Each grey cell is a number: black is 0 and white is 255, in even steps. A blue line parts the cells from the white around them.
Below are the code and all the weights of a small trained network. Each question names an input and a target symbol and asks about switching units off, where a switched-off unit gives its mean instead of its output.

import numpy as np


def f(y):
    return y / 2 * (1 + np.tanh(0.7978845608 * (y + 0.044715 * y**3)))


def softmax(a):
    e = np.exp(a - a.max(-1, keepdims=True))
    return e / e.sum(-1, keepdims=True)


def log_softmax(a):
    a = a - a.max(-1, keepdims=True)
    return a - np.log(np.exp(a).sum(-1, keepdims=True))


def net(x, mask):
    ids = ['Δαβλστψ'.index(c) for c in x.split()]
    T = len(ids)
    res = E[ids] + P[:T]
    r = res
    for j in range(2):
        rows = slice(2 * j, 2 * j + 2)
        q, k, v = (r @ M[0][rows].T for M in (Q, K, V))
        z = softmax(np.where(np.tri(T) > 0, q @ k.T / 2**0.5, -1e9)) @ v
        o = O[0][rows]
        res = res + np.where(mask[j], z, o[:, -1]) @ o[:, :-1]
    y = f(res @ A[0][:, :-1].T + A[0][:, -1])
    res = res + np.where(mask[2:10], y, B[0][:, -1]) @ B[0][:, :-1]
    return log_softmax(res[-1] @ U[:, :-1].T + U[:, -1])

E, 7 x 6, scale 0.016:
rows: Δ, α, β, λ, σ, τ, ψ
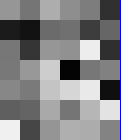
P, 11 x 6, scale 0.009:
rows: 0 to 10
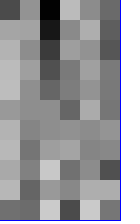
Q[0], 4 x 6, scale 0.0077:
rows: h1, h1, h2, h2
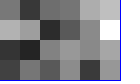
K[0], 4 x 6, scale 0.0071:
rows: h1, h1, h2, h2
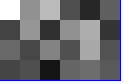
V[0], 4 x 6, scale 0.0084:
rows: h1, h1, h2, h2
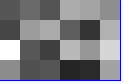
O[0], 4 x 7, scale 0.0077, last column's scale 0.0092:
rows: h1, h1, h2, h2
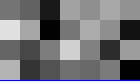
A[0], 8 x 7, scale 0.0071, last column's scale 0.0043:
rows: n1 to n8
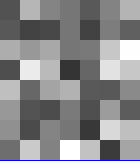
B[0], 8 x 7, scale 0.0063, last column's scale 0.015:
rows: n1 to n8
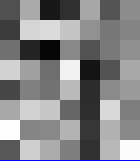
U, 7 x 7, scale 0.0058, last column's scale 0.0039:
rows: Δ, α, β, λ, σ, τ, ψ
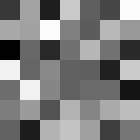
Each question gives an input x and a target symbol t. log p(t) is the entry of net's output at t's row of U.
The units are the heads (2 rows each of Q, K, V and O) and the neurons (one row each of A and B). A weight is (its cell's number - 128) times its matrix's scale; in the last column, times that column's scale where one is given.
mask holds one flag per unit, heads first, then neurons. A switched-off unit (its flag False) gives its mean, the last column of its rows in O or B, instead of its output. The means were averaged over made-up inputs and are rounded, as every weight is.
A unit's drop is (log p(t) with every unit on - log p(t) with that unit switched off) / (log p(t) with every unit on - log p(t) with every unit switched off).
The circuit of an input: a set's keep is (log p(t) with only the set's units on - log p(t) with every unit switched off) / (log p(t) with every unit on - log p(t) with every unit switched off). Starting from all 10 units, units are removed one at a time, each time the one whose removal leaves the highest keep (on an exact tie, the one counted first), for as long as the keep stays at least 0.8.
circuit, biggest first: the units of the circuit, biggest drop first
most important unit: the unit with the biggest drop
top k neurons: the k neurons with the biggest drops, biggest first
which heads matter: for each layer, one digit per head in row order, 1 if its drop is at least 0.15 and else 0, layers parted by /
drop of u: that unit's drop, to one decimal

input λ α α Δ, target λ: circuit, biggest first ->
[h2; n8]
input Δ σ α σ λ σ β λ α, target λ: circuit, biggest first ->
[h1; h2; n8]
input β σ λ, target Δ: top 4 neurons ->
[n4; n1; n3; n8]
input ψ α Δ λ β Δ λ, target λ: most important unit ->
n8
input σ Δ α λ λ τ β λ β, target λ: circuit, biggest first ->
[h1; h2]
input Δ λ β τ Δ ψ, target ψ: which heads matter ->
01
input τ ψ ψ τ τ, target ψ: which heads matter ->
01
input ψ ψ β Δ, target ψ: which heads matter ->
11
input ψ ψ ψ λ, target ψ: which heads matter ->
01
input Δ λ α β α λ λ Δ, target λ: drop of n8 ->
0.3
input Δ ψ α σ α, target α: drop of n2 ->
0.3
